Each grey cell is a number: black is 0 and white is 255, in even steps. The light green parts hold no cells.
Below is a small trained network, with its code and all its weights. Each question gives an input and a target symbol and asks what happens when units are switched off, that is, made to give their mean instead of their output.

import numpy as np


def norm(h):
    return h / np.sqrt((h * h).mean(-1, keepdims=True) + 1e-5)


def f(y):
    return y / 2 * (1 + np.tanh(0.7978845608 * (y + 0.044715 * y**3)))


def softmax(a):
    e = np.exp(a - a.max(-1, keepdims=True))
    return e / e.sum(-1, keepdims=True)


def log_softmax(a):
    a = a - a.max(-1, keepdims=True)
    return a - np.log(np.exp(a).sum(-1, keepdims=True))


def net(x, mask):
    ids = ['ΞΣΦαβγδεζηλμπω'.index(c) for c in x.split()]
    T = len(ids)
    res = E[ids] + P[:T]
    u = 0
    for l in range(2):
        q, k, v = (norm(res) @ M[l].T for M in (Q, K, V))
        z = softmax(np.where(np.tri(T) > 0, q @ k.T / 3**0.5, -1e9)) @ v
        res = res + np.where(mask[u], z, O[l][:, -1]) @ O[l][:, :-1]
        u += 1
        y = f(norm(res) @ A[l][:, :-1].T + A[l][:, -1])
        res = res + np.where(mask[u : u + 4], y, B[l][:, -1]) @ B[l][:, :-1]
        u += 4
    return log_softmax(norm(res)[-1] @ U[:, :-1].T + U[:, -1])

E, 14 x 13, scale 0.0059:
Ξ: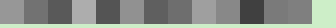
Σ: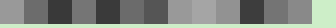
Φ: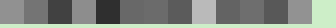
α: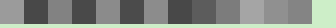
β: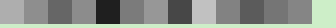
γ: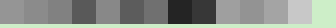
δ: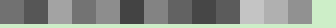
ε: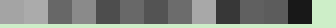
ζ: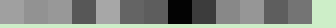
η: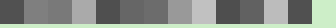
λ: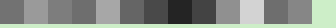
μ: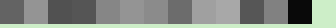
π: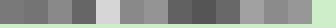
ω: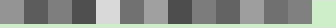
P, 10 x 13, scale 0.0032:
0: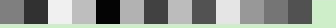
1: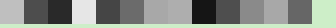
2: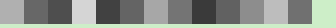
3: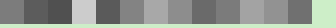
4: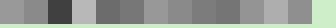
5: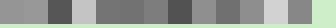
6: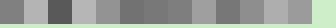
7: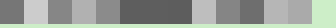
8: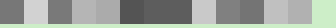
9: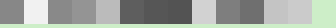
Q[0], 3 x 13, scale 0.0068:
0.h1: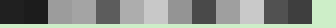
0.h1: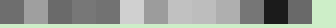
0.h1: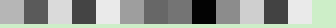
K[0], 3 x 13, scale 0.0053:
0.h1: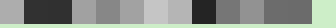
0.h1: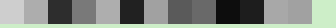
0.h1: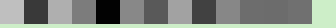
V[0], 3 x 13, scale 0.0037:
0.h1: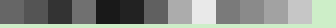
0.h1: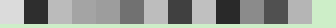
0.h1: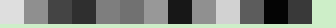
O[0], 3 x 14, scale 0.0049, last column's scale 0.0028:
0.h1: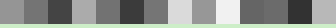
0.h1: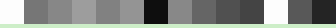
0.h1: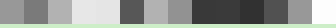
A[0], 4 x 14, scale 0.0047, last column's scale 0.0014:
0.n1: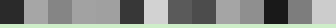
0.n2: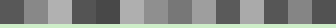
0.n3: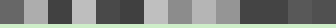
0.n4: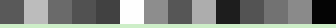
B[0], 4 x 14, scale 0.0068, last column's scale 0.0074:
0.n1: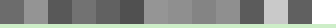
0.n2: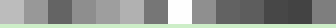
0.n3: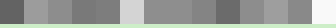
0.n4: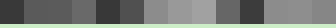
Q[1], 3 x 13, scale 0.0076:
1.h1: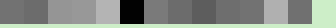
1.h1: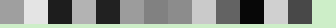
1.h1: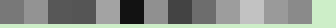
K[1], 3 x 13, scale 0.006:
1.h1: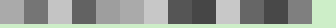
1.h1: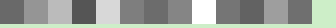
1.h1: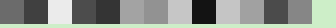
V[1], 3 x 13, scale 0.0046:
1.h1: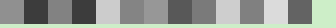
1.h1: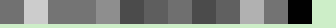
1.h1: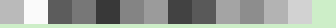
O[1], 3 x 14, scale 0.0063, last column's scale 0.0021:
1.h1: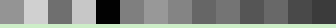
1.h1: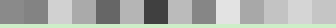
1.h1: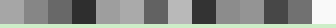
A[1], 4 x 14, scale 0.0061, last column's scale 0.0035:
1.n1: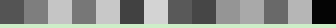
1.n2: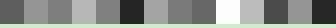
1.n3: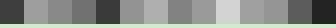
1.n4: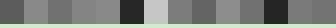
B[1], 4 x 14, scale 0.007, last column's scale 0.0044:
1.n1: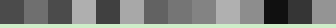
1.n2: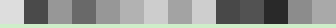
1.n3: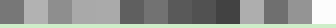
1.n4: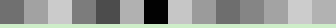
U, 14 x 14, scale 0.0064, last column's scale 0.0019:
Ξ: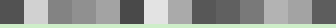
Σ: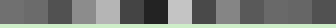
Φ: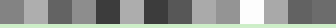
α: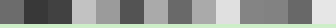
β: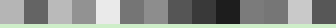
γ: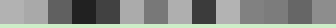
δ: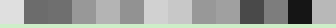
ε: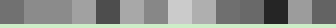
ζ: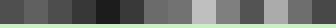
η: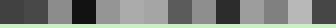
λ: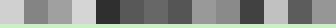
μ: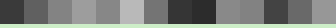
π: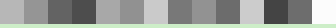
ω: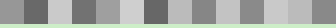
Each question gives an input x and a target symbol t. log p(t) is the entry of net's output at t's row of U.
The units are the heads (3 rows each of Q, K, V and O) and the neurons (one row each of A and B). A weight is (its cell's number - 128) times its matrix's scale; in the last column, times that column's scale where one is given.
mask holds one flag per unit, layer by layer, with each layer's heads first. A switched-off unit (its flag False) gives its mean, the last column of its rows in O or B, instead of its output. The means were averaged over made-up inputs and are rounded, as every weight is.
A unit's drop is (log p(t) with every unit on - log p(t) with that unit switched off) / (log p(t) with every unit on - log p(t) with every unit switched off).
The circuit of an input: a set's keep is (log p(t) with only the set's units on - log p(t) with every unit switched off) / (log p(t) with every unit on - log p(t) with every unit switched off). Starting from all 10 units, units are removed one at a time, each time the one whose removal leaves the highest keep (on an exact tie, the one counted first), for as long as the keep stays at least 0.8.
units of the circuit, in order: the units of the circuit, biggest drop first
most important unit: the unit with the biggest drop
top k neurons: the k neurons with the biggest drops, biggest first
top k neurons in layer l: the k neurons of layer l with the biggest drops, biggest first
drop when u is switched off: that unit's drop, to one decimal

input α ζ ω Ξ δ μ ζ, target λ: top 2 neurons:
[0.n3; 1.n3]
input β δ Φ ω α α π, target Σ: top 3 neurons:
[0.n3; 0.n1; 1.n4]
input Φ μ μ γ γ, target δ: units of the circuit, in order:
[0.h1; 1.n2]
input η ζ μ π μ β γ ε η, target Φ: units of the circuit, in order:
[0.h1; 0.n1]
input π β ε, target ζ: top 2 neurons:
[0.n4; 0.n3]
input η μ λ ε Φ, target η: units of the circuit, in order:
[0.n3; 1.h1]
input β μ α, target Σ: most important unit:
0.n1
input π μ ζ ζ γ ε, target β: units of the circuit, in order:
[0.n1; 0.h1]
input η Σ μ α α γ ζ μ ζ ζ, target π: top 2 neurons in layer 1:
[1.n2; 1.n3]
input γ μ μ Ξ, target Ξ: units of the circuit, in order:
[0.n1; 0.h1]
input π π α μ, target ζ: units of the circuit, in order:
[0.n4; 0.h1]
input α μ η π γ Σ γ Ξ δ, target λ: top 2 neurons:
[0.n3; 1.n3]
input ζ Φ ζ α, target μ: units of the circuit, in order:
[0.h1; 1.n1]
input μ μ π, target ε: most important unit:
0.h1
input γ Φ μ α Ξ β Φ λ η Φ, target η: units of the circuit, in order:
[1.h1; 0.n1]
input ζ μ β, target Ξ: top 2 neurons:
[0.n1; 0.n3]
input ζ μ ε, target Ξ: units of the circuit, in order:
[0.h1; 0.n1]
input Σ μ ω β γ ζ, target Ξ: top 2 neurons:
[0.n1; 1.n3]
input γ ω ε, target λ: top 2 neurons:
[0.n3; 1.n3]
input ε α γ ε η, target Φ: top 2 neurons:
[1.n3; 0.n1]
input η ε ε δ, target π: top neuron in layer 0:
[0.n3]
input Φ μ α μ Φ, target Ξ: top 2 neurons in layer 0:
[0.n1; 0.n3]
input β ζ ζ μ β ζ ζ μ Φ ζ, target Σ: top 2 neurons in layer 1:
[1.n4; 1.n1]
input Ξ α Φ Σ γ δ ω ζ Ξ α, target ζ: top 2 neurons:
[0.n1; 1.n4]
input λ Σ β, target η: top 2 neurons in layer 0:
[0.n4; 0.n1]
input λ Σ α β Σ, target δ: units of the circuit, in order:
[0.h1; 1.n4]
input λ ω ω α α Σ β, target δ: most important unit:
0.h1
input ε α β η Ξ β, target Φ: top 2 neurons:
[0.n3; 0.n1]
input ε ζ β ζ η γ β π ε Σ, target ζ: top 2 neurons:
[0.n4; 0.n3]
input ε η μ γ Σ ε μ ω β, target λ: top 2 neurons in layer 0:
[0.n3; 0.n4]
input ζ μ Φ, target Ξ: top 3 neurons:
[0.n1; 0.n3; 1.n1]
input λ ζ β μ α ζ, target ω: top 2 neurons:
[0.n2; 0.n3]
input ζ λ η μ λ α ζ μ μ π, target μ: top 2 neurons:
[1.n1; 0.n3]
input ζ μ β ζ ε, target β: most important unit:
0.h1
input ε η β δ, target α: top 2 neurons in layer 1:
[1.n1; 1.n4]
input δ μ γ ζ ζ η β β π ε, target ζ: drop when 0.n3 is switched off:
0.1
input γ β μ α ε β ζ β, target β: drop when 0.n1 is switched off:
0.3
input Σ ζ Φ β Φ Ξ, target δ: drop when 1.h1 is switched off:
0.3
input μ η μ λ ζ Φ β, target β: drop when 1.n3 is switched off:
-0.1
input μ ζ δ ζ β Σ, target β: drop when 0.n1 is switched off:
0.5
